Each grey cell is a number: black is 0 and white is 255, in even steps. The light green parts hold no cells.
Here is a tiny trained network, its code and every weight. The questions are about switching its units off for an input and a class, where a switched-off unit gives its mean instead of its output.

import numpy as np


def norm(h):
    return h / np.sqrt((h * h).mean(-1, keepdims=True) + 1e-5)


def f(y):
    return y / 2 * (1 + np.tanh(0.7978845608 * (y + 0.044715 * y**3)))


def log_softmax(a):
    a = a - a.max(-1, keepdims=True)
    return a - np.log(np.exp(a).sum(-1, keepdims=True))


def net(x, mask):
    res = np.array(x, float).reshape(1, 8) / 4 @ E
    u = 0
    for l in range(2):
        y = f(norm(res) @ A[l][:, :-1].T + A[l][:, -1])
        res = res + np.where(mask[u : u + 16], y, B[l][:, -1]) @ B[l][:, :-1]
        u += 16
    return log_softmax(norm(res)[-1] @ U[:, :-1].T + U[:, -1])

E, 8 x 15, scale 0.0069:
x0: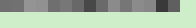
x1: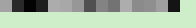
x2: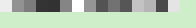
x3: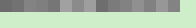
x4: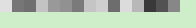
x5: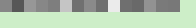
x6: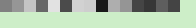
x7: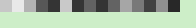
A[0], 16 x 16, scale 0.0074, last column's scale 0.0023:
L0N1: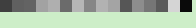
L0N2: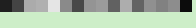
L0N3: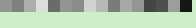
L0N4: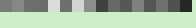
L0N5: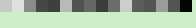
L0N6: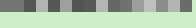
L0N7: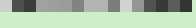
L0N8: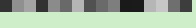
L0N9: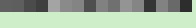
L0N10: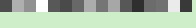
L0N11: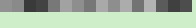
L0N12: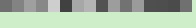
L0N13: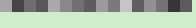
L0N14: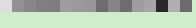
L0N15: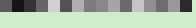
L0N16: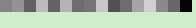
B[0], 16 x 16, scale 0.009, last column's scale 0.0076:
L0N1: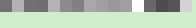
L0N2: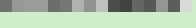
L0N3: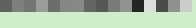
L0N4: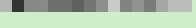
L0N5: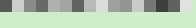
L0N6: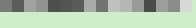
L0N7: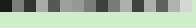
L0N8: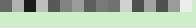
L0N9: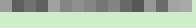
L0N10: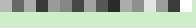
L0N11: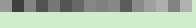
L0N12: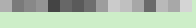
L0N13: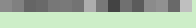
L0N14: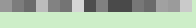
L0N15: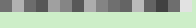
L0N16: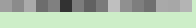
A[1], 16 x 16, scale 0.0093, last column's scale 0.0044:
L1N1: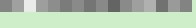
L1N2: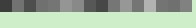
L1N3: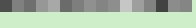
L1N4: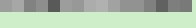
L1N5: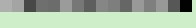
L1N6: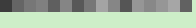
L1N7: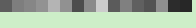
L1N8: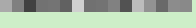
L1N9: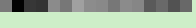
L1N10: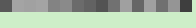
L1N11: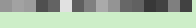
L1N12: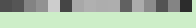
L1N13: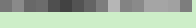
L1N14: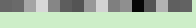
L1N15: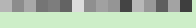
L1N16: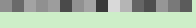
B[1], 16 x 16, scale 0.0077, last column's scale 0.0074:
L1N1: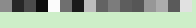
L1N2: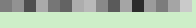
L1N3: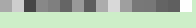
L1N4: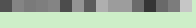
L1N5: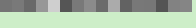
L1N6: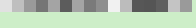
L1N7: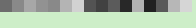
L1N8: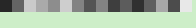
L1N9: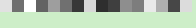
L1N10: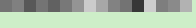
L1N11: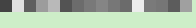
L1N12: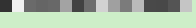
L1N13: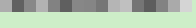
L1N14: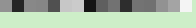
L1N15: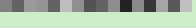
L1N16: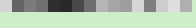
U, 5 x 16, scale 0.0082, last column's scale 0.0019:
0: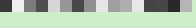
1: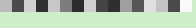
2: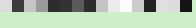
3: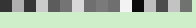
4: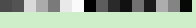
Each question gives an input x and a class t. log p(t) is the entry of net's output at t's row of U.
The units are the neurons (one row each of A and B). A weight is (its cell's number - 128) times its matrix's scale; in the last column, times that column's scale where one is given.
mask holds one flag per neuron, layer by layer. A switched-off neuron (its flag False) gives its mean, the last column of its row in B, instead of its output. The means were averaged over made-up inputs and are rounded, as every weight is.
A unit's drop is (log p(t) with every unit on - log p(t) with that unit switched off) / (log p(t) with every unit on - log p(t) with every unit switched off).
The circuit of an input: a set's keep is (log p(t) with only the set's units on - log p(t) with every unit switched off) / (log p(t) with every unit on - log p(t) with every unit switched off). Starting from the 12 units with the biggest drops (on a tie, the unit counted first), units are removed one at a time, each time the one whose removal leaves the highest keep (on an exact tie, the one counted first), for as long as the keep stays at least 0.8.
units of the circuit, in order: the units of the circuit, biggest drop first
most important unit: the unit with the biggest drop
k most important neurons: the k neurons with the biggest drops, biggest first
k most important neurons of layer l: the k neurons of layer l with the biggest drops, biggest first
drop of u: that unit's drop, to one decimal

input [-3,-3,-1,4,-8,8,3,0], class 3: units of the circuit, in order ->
(L0N8)
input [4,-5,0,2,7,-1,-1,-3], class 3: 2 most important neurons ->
(L0N3, L0N7)
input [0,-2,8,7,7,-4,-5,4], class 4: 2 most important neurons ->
(L0N14, L0N8)
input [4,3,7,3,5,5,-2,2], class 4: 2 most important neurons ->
(L0N14, L0N8)
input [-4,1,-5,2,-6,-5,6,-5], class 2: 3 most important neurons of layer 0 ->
(L0N12, L0N4, L0N7)
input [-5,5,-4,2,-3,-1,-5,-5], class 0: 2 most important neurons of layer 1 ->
(L1N12, L1N16)
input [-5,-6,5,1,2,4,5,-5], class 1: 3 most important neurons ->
(L0N10, L1N1, L0N5)
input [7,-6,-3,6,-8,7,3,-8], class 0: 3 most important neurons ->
(L0N1, L0N7, L0N3)
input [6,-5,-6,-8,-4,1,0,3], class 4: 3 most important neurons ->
(L1N7, L1N14, L0N2)
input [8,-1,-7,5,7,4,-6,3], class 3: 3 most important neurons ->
(L0N7, L0N3, L0N12)
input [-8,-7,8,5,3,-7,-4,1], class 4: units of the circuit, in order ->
(L0N14, L1N15)
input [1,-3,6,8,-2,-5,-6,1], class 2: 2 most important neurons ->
(L0N6, L0N16)
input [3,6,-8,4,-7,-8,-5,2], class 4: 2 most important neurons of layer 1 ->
(L1N14, L1N7)
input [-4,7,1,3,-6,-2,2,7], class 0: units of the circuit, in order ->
(L0N5)
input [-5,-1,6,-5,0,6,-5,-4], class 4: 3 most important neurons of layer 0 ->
(L0N14, L0N5, L0N12)
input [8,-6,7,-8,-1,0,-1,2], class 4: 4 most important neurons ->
(L0N14, L1N15, L1N9, L1N8)
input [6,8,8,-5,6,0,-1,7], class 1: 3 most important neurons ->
(L0N11, L1N9, L0N8)
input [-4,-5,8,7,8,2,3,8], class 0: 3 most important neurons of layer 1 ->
(L1N14, L1N11, L1N1)
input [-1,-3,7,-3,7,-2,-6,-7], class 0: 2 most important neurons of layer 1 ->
(L1N12, L1N14)
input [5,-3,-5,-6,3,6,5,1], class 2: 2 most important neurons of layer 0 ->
(L0N12, L0N14)
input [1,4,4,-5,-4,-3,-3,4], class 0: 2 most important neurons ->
(L0N5, L0N7)
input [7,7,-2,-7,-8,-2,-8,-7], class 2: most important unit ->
L0N6
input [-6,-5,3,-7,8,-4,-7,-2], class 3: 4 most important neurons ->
(L0N3, L0N7, L0N12, L0N4)
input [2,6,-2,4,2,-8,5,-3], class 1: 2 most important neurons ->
(L1N9, L0N13)
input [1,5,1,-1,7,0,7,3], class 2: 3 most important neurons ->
(L0N12, L0N4, L1N16)
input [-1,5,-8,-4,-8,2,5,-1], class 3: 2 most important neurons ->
(L0N8, L1N2)
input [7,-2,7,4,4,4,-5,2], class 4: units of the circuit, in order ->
(L0N14)
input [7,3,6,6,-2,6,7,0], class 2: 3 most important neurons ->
(L0N12, L1N16, L0N4)
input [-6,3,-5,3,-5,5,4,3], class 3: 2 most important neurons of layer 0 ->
(L0N8, L0N6)
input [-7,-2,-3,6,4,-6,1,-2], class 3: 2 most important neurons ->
(L0N3, L0N7)
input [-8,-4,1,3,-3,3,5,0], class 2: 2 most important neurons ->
(L0N12, L1N16)
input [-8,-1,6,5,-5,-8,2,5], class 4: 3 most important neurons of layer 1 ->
(L1N8, L1N15, L1N12)
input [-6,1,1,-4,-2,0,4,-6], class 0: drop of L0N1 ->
0.1
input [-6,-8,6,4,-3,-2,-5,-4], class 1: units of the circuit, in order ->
(L0N10)
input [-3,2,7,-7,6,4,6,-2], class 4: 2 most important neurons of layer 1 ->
(L1N8, L1N15)
